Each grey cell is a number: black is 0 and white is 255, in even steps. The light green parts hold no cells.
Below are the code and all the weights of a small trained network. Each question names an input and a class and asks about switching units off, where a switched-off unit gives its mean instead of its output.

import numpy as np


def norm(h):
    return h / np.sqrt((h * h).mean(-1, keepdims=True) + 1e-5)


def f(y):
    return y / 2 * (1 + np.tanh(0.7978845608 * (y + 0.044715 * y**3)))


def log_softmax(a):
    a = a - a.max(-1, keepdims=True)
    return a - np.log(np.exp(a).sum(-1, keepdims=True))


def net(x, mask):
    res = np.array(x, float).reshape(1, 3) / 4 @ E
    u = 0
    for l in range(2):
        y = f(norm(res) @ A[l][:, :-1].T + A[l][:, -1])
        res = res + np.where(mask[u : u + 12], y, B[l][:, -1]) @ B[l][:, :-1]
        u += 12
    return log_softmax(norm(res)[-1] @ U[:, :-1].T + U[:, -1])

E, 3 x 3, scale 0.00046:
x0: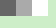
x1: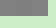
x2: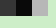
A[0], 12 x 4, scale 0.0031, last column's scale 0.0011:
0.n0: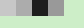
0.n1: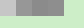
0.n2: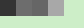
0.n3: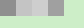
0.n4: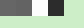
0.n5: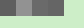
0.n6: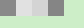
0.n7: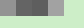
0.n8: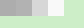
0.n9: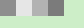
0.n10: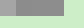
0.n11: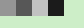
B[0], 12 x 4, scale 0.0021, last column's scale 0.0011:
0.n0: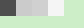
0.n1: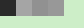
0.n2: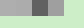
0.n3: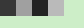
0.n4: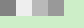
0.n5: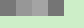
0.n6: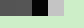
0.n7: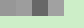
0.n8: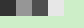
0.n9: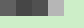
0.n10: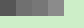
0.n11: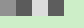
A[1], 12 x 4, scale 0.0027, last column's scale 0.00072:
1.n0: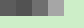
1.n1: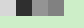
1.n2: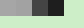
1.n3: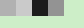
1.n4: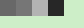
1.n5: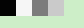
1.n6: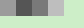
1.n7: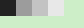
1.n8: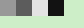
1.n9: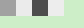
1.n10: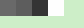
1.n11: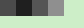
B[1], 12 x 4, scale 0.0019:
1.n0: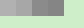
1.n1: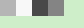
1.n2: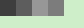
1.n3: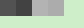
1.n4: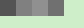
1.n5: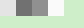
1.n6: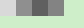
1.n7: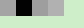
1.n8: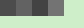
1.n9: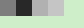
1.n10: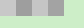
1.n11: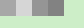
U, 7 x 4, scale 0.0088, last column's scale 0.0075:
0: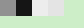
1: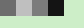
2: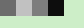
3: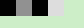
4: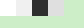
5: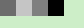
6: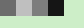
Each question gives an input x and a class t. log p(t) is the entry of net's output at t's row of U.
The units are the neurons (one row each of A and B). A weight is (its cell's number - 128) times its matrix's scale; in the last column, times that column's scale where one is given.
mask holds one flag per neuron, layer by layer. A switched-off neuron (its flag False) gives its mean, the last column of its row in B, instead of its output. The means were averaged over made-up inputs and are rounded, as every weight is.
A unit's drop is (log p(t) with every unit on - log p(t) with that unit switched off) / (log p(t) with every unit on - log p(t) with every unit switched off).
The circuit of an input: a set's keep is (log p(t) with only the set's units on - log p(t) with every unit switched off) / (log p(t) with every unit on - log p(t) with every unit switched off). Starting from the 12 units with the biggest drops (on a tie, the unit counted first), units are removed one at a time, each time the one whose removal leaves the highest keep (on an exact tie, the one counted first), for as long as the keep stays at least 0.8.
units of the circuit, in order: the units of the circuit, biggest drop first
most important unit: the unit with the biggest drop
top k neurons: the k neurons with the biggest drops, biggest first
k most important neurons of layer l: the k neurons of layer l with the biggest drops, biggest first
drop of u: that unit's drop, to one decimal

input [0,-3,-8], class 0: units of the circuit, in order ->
1.n9, 1.n3
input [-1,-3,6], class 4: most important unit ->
0.n0
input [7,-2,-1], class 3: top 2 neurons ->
0.n6, 0.n3
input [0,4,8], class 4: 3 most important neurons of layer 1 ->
1.n1, 1.n3, 1.n9
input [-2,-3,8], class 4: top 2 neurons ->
0.n0, 1.n1
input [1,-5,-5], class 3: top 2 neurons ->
0.n6, 0.n3
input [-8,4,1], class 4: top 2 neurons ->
0.n8, 0.n3
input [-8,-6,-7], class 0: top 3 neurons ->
0.n0, 1.n9, 1.n3
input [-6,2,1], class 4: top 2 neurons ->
0.n8, 0.n3
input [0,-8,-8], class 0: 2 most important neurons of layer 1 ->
1.n1, 1.n9
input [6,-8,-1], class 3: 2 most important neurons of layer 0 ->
0.n6, 0.n3
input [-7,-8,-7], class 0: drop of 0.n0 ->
0.2
